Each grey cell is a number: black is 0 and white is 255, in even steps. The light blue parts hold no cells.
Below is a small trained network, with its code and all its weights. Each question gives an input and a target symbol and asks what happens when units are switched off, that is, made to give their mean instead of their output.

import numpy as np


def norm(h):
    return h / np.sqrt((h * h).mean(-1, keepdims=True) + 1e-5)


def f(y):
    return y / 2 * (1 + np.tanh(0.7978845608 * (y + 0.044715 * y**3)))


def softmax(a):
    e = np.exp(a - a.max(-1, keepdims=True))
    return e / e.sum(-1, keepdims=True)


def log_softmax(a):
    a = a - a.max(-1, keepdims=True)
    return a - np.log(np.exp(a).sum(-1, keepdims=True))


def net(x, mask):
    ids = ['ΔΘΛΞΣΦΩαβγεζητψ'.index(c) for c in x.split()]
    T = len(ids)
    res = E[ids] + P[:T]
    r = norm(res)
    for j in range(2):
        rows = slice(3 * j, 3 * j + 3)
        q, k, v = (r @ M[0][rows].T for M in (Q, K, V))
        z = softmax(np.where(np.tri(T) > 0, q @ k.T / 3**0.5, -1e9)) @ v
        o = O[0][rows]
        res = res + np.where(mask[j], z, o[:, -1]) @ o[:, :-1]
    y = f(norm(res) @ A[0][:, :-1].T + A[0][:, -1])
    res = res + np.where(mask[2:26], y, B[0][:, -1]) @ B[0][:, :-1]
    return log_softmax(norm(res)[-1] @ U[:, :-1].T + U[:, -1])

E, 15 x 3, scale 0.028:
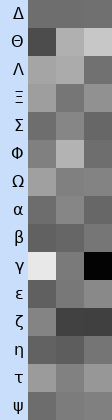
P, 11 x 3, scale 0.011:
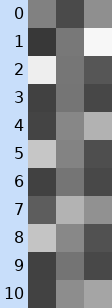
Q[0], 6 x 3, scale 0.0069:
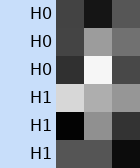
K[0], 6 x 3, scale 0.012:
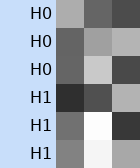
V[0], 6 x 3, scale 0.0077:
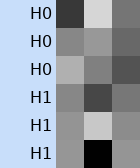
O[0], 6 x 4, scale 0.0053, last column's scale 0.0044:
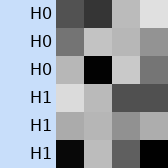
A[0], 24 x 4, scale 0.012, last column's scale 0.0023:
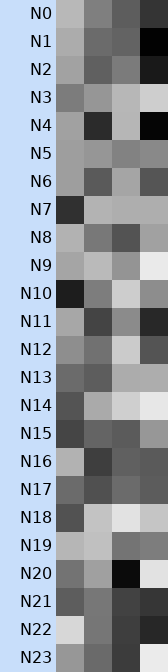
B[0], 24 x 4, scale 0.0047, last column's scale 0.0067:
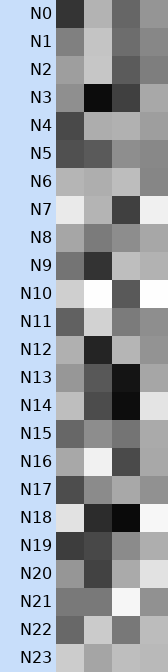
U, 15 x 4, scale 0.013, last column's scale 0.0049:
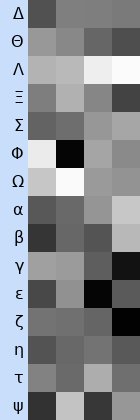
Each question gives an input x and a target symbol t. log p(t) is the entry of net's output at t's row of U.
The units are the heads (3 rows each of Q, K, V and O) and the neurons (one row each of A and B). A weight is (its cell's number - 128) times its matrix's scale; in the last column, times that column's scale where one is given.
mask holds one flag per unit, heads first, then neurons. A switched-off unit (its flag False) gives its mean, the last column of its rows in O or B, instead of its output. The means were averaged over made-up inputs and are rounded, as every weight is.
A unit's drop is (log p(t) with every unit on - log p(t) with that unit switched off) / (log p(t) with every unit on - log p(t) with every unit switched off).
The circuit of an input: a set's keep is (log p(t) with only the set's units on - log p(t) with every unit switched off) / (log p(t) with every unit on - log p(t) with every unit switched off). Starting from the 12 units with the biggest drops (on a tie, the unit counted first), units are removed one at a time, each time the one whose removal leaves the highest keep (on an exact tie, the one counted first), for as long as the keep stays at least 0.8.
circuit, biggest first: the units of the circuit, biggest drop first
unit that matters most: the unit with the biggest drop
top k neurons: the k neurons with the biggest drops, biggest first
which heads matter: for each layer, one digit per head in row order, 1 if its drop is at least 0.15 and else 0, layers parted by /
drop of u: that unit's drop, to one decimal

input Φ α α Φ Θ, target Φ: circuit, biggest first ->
[N18 N14]
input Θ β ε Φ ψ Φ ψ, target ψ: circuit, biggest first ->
[N18 N14 N3]
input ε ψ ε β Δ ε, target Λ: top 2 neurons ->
[N18 N14]
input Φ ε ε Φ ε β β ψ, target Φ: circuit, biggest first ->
[H1]
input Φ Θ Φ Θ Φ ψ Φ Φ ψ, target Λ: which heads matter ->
11
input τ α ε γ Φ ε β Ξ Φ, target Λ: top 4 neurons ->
[N18 N14 N20 N9]
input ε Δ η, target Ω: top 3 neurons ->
[N23 N16 N18]
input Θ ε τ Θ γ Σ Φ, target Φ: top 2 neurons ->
[N20 N10]
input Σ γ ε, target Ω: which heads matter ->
10
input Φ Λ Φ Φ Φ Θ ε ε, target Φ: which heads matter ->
01
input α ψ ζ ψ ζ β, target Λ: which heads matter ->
11
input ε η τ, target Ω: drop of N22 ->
0.2
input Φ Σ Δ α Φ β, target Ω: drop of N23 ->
0.0
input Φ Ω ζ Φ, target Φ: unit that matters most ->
H1
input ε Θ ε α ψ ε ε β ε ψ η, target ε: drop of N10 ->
0.3
